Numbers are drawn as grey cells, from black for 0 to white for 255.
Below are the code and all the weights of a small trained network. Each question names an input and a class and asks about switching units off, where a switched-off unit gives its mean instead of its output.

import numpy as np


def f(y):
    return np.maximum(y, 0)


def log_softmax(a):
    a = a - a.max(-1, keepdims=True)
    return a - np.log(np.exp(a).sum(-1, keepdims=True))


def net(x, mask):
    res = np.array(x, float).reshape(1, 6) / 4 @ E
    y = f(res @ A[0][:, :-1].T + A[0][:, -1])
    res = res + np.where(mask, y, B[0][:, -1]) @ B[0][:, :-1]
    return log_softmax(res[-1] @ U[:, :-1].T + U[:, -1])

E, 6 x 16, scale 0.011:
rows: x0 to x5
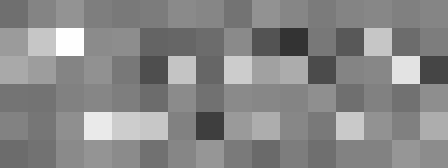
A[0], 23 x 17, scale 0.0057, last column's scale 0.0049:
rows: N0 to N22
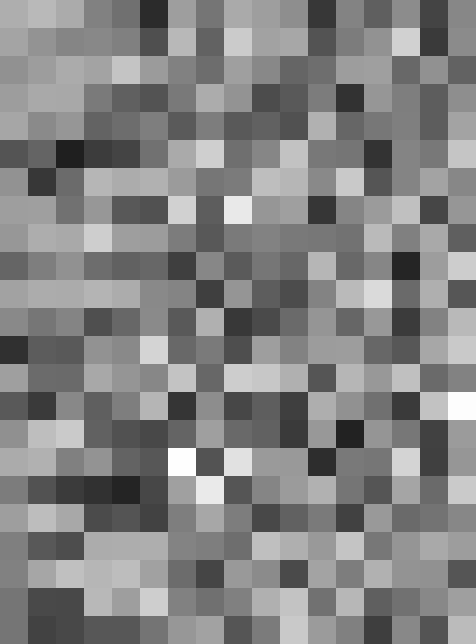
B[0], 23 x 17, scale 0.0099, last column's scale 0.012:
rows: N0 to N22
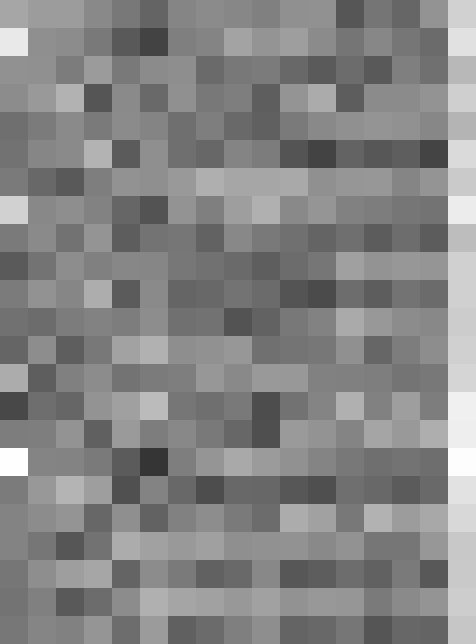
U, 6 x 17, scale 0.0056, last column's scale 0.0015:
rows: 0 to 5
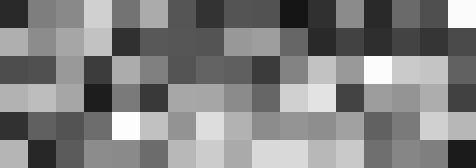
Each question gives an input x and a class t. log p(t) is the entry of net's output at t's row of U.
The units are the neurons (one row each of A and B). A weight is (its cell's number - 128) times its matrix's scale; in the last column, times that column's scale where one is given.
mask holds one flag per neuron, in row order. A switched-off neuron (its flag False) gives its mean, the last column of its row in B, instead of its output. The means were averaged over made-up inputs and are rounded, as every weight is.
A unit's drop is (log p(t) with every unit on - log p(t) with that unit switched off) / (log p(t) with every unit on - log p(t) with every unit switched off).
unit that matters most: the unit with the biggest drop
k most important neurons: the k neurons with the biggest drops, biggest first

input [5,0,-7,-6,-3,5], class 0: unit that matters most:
N17
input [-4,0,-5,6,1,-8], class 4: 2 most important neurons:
N17, N5
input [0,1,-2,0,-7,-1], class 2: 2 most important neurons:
N18, N15
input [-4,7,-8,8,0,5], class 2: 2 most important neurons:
N15, N5
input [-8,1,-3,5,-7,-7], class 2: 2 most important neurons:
N18, N15
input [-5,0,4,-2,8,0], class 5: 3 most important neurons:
N6, N17, N21
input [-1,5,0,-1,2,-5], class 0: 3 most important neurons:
N16, N1, N7
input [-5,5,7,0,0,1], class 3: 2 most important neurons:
N5, N17
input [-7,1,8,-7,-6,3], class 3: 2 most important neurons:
N18, N3
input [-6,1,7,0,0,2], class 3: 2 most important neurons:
N5, N17
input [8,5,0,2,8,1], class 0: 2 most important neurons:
N16, N1
